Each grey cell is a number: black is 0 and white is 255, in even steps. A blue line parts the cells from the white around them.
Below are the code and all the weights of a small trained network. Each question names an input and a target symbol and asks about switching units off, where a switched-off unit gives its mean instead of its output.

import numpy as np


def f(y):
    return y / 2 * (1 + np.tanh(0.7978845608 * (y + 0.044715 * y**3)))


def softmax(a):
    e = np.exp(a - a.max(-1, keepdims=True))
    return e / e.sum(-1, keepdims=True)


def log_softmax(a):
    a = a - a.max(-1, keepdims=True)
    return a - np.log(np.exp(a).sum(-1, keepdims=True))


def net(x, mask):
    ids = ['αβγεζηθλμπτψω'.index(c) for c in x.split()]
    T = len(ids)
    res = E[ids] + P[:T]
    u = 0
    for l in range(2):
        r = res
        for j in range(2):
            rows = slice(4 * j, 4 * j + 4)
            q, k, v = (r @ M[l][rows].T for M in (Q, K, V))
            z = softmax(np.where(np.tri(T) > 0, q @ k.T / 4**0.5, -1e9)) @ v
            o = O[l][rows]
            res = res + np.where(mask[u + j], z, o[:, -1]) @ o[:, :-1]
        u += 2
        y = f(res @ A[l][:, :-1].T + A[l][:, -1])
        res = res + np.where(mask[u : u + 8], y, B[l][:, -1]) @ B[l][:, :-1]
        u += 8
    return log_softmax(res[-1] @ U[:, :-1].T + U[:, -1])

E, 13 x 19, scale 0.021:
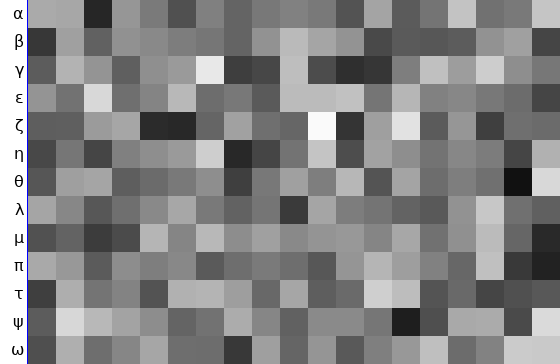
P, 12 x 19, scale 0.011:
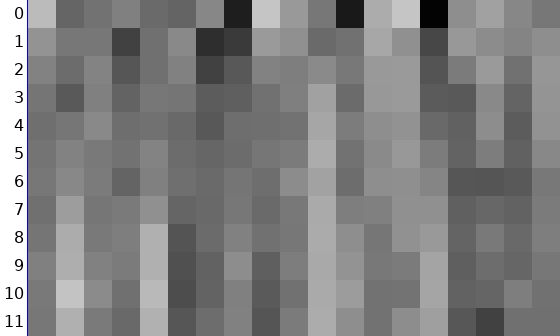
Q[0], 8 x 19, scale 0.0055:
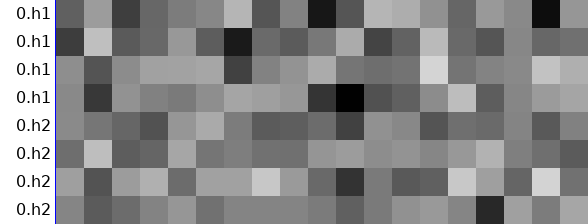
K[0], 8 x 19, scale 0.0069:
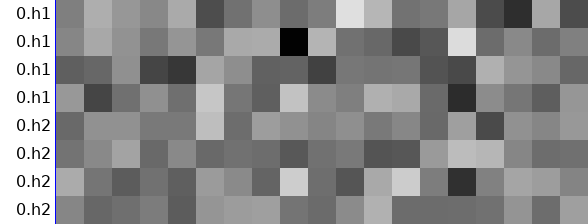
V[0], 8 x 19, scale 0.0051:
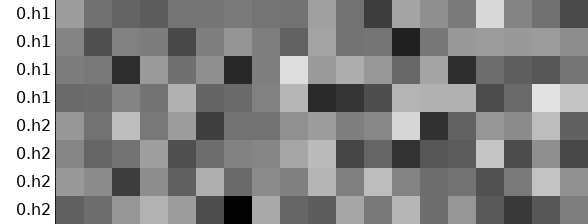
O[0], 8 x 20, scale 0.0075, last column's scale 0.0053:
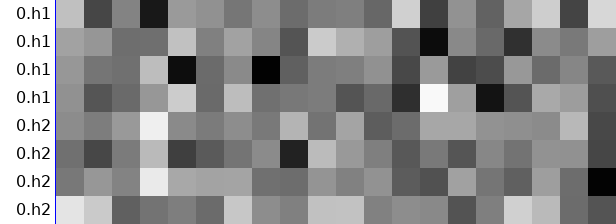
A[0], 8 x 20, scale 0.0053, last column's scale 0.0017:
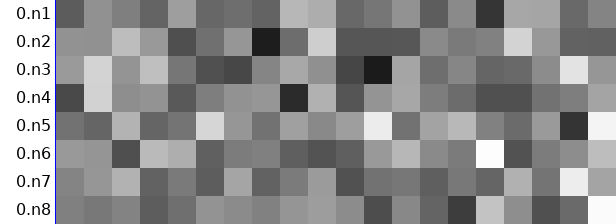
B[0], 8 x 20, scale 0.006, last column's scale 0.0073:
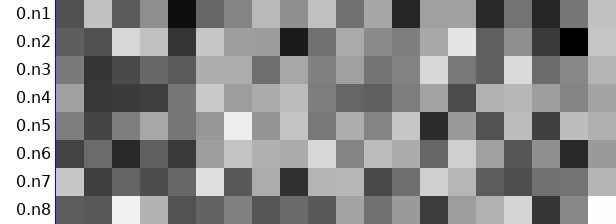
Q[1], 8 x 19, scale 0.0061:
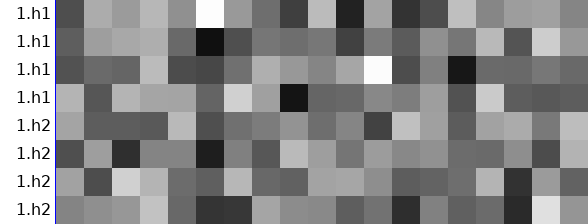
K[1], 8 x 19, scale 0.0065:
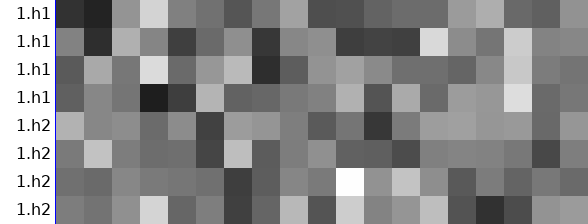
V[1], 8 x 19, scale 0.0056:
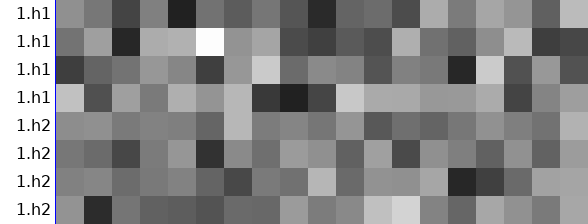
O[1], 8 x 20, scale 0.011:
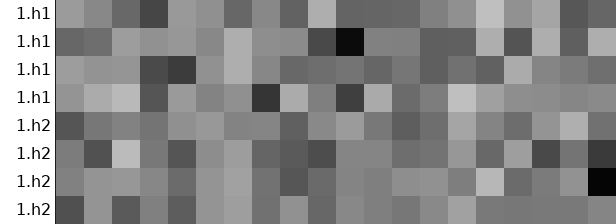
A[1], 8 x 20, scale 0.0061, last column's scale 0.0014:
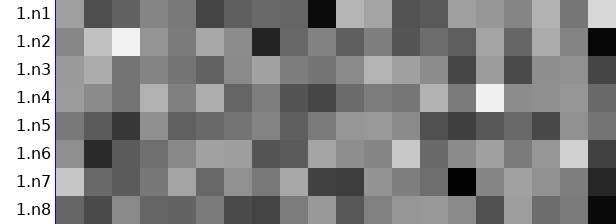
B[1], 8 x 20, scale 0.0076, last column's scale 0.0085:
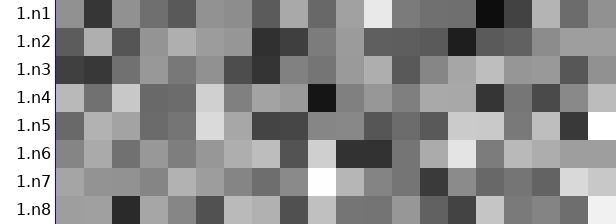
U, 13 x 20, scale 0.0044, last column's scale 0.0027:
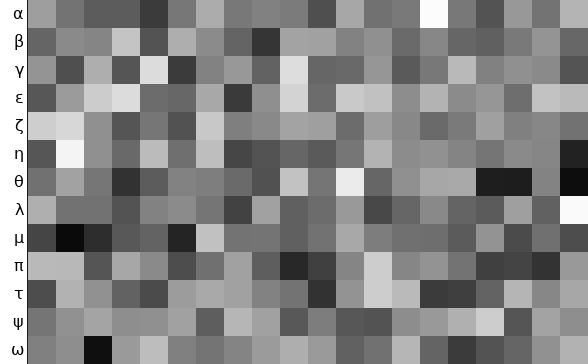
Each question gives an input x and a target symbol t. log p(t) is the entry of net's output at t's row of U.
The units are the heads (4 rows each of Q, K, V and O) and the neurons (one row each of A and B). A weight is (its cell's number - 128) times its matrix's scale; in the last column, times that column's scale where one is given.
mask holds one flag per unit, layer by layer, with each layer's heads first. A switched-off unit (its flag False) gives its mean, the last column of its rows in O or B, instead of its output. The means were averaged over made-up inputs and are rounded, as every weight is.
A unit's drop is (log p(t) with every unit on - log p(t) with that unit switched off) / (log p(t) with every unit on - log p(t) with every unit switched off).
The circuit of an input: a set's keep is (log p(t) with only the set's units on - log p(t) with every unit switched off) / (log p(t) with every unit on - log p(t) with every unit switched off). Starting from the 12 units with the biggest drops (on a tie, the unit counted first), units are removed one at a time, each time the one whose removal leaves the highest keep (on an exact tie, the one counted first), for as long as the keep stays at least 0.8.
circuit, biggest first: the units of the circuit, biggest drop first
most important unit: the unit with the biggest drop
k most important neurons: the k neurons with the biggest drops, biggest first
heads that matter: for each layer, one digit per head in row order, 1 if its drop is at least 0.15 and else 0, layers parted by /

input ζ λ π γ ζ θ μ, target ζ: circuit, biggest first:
0.h1; 1.h1; 0.n2
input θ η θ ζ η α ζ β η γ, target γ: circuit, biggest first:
1.h2; 0.h2; 1.h1
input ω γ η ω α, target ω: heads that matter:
10 / 10
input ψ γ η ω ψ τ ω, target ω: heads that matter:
00 / 10
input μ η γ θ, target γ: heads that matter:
00 / 01
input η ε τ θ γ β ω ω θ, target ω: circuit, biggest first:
0.h1; 1.h2; 0.n2
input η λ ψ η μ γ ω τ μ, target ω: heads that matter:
10 / 11
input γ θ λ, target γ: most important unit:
1.h2
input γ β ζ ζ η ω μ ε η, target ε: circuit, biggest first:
1.h1; 0.h1
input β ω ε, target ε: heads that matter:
01 / 10
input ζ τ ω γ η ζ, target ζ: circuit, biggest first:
0.h2; 0.h1; 1.h1
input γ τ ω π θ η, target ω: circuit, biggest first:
0.h1; 1.h2
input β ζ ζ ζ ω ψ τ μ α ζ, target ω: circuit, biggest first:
1.h1; 0.h1
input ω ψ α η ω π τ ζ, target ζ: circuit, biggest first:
0.h2
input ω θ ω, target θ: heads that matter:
10 / 11
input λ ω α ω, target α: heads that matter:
10 / 11
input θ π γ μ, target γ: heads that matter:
00 / 01
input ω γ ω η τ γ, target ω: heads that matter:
10 / 10
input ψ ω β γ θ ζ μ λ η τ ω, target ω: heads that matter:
00 / 10
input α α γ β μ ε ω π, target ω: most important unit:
0.n2
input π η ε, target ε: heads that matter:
00 / 10
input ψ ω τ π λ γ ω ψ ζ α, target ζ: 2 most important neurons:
0.n3; 0.n2
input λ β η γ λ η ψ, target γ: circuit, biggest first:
1.h2; 0.n2; 1.h1
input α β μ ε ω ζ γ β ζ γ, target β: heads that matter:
11 / 10
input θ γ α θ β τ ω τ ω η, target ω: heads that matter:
10 / 00
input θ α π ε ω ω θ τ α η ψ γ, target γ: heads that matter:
10 / 11
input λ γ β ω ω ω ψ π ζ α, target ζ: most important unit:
0.h2
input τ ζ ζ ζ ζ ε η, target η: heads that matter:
10 / 10
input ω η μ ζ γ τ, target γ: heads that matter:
00 / 01
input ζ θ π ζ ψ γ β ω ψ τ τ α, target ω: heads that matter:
10 / 11
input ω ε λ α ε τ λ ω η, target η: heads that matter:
01 / 11
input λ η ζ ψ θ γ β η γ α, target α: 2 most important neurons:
0.n6; 1.n5
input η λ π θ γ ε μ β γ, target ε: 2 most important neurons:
0.n1; 0.n5
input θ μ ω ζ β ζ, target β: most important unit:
0.h2
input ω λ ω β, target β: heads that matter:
00 / 11
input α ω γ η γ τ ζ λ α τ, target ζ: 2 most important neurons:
0.n4; 0.n2
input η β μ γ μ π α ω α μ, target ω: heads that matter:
10 / 01
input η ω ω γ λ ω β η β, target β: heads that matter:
00 / 10
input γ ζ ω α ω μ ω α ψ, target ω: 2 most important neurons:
0.n3; 0.n8
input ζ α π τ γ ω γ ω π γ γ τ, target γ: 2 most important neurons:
1.n7; 0.n4
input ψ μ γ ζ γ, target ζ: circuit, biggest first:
1.h1
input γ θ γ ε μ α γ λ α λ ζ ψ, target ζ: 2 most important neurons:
0.n3; 0.n2
